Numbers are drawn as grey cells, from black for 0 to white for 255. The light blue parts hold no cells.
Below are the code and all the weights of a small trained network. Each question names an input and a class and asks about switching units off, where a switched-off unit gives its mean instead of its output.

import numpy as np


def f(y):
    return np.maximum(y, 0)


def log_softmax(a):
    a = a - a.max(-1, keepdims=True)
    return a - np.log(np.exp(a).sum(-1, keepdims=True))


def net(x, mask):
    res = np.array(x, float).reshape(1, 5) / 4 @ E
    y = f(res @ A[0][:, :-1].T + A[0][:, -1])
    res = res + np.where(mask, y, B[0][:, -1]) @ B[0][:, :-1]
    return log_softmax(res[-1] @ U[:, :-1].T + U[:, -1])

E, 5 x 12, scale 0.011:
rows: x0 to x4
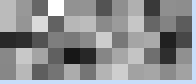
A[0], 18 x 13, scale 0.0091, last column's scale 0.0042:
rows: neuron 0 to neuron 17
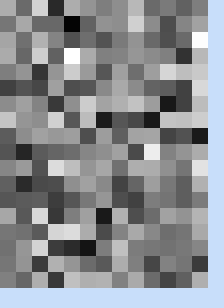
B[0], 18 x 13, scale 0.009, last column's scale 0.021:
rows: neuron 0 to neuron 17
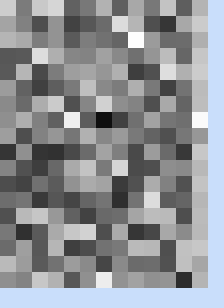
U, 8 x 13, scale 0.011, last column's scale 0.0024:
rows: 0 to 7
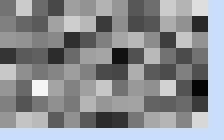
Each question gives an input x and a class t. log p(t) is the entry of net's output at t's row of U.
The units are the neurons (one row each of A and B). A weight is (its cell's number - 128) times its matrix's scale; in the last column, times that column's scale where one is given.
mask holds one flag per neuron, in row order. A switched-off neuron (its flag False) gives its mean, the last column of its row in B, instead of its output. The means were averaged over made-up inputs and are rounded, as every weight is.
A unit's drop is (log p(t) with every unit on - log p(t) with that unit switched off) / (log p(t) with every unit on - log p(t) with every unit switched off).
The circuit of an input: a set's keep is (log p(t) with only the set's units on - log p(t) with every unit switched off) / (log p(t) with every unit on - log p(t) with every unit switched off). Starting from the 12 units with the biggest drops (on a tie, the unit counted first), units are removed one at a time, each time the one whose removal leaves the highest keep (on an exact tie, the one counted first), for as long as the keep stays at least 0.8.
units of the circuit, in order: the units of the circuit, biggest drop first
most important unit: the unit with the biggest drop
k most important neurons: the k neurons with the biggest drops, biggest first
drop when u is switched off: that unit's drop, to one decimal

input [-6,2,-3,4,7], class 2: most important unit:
neuron 15
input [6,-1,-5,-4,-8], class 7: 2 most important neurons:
neuron 7; neuron 13
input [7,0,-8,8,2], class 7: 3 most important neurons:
neuron 7; neuron 5; neuron 13
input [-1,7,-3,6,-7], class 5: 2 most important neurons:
neuron 0; neuron 13
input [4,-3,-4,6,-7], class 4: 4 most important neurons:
neuron 7; neuron 1; neuron 2; neuron 3
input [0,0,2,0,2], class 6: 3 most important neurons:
neuron 7; neuron 12; neuron 11
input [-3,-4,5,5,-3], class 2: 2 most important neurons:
neuron 1; neuron 15
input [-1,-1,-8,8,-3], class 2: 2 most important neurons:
neuron 15; neuron 1
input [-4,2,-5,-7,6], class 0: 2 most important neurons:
neuron 4; neuron 6
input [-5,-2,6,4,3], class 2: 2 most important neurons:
neuron 1; neuron 15
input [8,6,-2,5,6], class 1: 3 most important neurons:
neuron 10; neuron 14; neuron 12
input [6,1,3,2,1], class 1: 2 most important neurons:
neuron 14; neuron 17
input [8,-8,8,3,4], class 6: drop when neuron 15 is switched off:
0.1
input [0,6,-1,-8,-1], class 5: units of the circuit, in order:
neuron 3
